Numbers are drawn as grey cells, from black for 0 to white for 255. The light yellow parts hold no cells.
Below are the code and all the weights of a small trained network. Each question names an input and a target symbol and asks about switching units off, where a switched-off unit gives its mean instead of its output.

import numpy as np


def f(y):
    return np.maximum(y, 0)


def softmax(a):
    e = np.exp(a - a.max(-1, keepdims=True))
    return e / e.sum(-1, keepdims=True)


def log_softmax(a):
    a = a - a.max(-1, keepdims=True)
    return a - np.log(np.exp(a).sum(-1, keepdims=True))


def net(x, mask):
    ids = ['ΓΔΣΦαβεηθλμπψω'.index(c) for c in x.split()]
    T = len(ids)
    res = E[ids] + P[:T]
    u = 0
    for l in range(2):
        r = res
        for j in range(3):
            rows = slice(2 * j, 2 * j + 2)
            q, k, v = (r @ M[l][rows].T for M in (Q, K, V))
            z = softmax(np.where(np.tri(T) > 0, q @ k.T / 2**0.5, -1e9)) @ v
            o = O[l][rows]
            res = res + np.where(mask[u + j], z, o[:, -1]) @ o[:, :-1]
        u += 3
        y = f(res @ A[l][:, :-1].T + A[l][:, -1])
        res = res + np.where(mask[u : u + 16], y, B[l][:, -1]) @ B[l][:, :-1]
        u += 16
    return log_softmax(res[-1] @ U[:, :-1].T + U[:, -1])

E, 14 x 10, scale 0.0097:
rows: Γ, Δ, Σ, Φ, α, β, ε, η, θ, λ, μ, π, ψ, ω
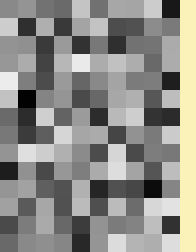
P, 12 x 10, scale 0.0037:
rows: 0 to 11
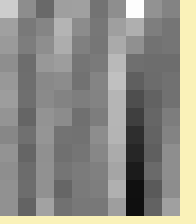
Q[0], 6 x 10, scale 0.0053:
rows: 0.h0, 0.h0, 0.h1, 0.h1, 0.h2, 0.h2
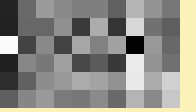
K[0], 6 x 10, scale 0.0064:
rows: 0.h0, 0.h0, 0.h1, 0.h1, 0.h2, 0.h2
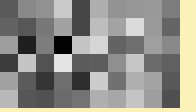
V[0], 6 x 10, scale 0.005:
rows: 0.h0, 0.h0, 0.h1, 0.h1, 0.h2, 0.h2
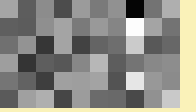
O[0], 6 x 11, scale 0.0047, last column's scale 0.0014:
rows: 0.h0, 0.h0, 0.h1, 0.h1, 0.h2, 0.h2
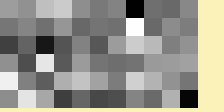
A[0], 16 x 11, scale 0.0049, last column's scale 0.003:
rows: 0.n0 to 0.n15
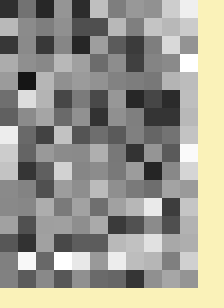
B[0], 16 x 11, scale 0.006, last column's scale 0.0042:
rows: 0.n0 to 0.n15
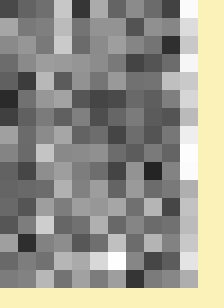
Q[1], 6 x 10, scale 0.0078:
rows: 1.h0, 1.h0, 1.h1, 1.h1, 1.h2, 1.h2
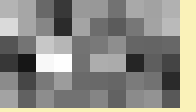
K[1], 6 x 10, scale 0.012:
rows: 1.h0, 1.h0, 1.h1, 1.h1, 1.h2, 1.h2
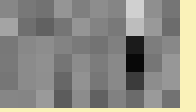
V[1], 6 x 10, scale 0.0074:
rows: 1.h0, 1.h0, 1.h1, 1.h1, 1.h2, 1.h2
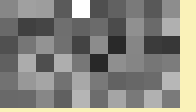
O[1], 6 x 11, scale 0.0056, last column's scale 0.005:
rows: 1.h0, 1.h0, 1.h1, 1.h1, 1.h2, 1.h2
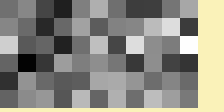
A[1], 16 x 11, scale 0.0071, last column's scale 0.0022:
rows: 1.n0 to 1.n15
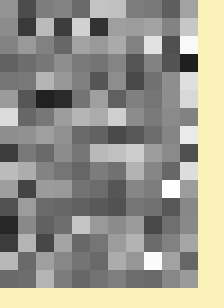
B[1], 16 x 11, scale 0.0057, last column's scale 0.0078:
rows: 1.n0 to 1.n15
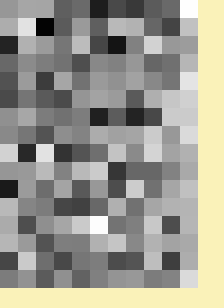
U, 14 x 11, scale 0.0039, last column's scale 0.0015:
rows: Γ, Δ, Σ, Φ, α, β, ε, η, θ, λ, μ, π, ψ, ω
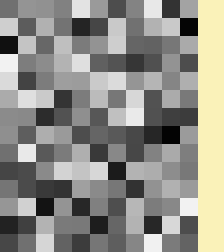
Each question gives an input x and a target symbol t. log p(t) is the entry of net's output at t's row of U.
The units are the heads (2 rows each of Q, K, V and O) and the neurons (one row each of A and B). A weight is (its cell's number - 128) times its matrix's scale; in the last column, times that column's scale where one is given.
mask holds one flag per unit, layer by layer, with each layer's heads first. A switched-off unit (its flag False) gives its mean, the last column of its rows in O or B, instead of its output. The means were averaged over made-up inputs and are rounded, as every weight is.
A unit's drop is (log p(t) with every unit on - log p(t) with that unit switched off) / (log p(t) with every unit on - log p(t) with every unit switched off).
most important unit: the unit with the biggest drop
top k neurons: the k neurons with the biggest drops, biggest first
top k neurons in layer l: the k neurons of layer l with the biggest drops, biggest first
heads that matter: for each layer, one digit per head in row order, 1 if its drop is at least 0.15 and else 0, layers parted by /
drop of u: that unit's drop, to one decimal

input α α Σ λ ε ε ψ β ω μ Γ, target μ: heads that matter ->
000 / 110
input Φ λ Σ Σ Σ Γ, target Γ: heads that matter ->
000 / 100
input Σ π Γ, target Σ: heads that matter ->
000 / 010
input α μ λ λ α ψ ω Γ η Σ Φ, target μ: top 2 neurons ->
1.n5, 0.n5
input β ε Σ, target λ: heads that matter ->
000 / 100
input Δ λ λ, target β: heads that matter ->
010 / 010
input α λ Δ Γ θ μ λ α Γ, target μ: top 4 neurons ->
0.n5, 1.n5, 0.n6, 0.n15
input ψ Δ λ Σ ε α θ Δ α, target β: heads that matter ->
010 / 010
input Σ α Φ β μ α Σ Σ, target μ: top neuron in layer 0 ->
0.n5
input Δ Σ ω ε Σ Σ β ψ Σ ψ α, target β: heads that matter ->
110 / 010
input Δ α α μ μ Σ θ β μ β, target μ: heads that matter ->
001 / 110
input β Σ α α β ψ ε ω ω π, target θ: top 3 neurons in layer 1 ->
1.n1, 1.n6, 1.n14
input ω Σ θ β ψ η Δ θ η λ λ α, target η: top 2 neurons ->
0.n5, 0.n3
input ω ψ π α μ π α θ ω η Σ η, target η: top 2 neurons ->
0.n5, 0.n3
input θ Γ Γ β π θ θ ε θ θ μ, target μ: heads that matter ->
101 / 110
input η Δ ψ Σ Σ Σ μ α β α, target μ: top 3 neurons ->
1.n5, 0.n5, 0.n6
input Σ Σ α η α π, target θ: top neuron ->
1.n6
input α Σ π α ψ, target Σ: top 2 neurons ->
1.n4, 0.n0
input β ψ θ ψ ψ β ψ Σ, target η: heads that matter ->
000 / 110
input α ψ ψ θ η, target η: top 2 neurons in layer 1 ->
1.n0, 1.n5
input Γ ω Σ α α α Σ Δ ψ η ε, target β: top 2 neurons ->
0.n12, 0.n8
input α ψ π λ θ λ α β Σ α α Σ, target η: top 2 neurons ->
0.n5, 0.n2
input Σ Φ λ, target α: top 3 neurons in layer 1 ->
1.n8, 1.n13, 1.n12
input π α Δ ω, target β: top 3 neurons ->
0.n8, 0.n12, 1.n9
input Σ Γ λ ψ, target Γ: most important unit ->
1.h2
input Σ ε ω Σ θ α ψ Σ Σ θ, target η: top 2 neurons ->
1.n5, 0.n14
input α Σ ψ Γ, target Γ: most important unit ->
1.n2
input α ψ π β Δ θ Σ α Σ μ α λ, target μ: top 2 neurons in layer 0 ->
0.n5, 0.n15
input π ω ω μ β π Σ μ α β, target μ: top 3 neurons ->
0.n5, 1.n5, 0.n6
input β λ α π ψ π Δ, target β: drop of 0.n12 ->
0.2
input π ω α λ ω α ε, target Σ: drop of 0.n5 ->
0.1
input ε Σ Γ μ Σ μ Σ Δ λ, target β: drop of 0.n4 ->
0.1
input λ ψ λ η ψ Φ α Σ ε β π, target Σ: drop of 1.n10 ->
0.1
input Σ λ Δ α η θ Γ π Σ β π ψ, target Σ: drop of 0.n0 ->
0.1
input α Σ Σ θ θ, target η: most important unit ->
1.h1
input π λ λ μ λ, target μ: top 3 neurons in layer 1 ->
1.n5, 1.n0, 1.n6
